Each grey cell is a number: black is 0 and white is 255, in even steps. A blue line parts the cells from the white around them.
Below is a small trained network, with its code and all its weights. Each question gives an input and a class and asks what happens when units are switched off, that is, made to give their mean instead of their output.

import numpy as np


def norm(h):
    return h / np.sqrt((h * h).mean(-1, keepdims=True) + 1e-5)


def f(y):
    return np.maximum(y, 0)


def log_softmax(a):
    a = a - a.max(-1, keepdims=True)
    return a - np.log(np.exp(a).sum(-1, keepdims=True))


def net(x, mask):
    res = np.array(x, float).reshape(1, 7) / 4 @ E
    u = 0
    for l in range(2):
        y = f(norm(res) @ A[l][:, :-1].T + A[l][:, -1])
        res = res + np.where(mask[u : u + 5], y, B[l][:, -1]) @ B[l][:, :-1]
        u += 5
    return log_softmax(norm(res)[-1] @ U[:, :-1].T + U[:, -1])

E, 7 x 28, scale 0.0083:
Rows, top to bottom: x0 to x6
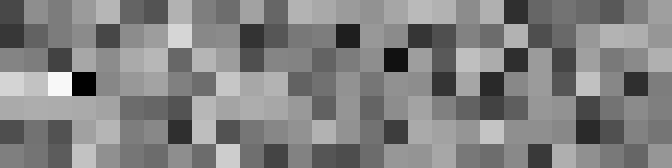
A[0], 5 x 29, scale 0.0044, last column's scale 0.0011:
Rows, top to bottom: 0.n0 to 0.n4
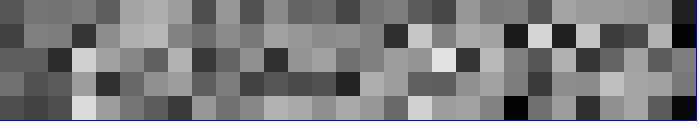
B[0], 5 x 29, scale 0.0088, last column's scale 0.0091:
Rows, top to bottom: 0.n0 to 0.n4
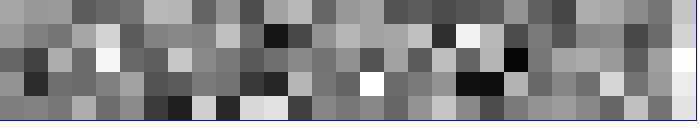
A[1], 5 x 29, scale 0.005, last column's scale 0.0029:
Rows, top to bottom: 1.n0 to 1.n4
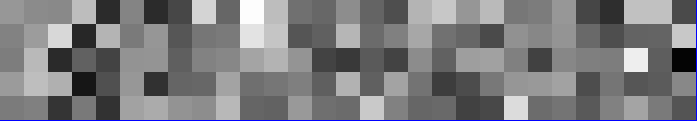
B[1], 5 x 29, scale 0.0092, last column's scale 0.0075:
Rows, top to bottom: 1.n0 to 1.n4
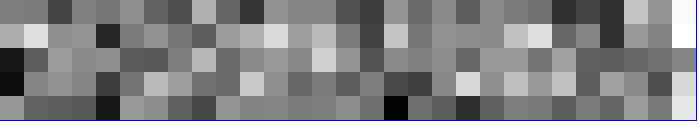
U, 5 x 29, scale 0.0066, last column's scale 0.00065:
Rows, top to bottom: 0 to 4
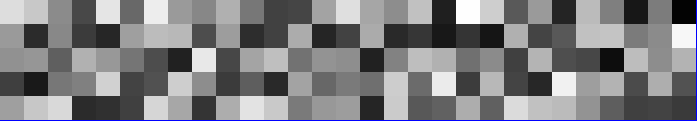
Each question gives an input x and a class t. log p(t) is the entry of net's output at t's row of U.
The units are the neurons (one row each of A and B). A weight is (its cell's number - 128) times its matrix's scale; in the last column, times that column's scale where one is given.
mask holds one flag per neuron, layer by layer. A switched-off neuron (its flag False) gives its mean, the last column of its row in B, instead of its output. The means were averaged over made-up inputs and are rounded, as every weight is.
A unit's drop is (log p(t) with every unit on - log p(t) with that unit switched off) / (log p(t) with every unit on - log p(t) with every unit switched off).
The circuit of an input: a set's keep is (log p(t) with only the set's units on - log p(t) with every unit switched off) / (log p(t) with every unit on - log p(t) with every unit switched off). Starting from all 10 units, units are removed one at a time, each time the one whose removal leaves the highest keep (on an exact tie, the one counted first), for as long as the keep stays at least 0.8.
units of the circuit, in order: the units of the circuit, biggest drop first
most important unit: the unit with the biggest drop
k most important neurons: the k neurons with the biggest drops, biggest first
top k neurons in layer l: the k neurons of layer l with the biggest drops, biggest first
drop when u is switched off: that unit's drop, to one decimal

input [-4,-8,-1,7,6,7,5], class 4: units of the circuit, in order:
1.n1
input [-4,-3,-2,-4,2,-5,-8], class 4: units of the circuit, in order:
0.n4, 0.n3
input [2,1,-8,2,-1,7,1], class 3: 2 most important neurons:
0.n2, 0.n4
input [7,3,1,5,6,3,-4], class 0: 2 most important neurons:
0.n1, 1.n4
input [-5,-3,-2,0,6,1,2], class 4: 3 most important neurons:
1.n1, 0.n4, 1.n3
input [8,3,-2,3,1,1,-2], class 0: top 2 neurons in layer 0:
0.n4, 0.n3
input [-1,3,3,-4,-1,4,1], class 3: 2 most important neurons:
0.n2, 0.n3
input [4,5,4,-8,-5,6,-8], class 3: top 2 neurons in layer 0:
0.n2, 0.n3
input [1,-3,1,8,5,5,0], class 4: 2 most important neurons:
1.n1, 0.n2
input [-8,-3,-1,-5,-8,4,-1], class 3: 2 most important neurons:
0.n2, 1.n1
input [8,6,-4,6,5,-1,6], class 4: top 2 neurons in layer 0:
0.n3, 0.n2
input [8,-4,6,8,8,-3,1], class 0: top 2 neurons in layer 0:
0.n1, 0.n4
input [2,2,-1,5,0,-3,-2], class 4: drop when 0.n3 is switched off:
0.2
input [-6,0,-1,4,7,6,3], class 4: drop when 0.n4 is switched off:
0.5
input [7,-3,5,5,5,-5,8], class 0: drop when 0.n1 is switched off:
0.2
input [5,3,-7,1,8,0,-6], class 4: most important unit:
0.n4
